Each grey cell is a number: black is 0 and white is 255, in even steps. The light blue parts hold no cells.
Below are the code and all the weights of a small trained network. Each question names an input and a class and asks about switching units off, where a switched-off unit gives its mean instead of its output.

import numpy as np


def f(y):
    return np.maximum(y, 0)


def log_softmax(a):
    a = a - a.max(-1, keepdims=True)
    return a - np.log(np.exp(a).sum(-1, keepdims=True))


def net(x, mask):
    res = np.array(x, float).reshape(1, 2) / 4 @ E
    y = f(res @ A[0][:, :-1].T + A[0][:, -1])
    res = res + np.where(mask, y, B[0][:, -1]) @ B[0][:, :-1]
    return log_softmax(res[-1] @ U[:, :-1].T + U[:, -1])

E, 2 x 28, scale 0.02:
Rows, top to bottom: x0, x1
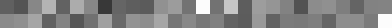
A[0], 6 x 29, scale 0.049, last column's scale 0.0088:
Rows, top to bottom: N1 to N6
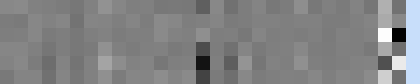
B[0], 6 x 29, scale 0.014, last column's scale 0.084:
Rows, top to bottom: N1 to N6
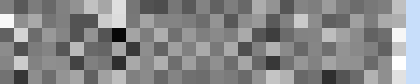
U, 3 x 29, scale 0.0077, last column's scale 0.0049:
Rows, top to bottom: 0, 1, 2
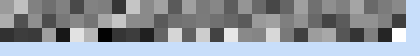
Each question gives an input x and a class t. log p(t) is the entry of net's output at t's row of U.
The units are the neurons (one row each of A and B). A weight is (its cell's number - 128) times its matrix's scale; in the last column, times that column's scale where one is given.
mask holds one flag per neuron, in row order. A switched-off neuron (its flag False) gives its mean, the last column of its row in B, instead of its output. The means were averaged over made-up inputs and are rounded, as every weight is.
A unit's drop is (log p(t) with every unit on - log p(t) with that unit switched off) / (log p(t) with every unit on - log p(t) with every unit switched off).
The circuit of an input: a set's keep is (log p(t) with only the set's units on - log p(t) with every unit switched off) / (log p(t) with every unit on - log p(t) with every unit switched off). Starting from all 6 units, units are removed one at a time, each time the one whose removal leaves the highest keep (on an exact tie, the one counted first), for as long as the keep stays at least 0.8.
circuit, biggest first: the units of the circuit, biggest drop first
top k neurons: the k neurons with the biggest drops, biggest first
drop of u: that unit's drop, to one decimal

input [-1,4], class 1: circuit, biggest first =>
[N5]
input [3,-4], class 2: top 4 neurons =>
[N5; N2; N3; N6]
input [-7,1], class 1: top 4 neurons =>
[N6; N3; N4; N1]
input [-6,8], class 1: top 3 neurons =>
[N6; N4; N1]
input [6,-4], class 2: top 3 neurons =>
[N5; N2; N3]
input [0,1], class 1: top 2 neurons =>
[N5; N3]
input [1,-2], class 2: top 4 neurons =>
[N5; N2; N3; N6]
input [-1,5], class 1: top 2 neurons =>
[N6; N5]
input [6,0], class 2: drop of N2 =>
0.5
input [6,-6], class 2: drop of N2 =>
0.3
